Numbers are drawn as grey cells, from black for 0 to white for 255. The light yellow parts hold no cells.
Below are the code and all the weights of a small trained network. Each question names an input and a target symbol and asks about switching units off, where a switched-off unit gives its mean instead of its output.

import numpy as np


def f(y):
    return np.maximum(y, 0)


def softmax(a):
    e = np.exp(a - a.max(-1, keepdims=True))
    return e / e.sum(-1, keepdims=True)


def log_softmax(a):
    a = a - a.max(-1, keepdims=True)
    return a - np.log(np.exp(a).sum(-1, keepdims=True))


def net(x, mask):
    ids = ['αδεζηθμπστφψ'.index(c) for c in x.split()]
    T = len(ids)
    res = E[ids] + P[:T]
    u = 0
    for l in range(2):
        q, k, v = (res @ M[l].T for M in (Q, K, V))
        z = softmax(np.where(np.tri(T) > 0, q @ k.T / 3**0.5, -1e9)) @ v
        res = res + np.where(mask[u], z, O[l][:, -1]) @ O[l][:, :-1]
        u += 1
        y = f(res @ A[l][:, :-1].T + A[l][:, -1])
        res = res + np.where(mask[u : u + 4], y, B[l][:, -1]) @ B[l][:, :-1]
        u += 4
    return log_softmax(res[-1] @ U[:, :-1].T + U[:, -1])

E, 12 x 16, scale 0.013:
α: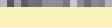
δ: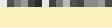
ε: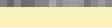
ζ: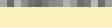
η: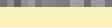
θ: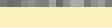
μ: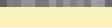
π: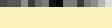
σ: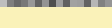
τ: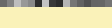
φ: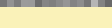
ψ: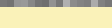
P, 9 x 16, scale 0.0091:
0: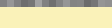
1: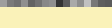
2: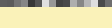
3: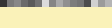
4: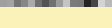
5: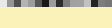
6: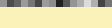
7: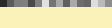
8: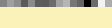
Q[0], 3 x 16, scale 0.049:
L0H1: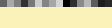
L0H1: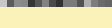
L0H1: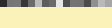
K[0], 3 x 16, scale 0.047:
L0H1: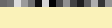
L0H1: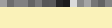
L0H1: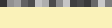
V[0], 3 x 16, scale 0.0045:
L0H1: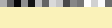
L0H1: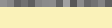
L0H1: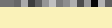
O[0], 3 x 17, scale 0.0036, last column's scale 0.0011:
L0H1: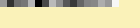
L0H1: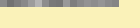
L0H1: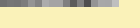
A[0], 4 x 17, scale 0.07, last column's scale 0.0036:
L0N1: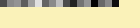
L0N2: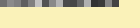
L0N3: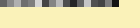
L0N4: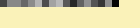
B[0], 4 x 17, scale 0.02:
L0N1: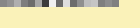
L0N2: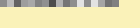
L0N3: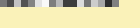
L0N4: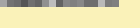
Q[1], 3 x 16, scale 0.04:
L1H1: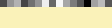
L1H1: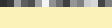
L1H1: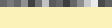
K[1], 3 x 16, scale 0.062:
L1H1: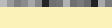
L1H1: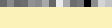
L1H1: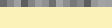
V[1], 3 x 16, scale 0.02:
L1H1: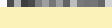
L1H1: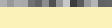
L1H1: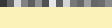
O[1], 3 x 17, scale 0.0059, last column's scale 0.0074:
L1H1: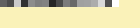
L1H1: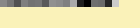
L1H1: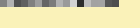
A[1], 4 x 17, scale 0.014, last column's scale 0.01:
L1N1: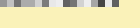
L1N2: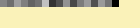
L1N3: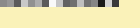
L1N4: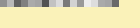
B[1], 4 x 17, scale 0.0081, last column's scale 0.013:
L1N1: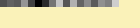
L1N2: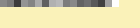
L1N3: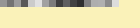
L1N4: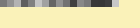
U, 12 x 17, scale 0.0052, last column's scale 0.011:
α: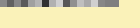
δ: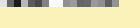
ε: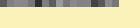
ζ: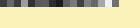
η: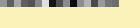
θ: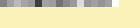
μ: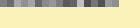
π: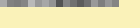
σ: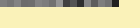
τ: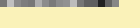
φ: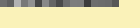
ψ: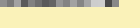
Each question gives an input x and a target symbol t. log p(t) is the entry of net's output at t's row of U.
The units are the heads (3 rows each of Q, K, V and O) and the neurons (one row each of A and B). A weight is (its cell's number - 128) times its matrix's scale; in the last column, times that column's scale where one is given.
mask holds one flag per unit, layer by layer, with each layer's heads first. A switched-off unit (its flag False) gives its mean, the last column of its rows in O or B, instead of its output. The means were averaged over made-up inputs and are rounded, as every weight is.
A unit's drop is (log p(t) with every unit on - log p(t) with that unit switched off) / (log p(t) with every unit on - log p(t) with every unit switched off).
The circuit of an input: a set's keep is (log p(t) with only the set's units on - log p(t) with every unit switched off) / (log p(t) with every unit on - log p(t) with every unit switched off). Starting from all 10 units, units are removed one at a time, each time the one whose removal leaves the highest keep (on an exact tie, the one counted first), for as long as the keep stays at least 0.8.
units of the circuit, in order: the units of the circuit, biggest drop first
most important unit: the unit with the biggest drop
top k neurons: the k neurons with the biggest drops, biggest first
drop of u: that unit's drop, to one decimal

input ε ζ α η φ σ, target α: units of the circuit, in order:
(L1N2; L1H1)
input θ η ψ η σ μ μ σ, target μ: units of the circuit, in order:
(L1H1; L1N2)
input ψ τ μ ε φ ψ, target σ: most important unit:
L1H1
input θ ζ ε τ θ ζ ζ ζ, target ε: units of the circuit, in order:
(L1H1; L1N1; L1N4)
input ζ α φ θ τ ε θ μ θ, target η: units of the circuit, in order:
(L1H1; L1N4)
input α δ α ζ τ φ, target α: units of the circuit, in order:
(L1N2; L1H1)
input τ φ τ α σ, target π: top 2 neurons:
(L1N3; L1N1)
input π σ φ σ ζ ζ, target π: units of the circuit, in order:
(L1H1; L1N3)
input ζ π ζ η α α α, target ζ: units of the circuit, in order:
(L1H1; L1N1; L1N3)
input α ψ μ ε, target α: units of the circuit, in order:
(L1N2; L1H1)
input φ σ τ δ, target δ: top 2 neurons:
(L1N3; L1N4)
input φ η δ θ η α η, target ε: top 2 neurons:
(L1N1; L1N4)
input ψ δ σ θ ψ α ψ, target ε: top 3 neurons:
(L1N1; L1N4; L1N3)
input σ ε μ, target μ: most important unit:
L1H1
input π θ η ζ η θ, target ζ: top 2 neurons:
(L1N1; L1N3)
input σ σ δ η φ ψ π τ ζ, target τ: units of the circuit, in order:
(L1H1; L1N4)
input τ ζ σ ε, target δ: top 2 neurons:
(L1N3; L1N4)
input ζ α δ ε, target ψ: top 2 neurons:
(L1N2; L1N4)
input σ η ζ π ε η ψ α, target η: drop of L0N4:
0.0
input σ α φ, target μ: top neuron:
(L1N2)
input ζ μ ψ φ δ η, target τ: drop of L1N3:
0.1
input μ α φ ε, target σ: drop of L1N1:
0.6
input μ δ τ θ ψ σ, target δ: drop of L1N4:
0.2
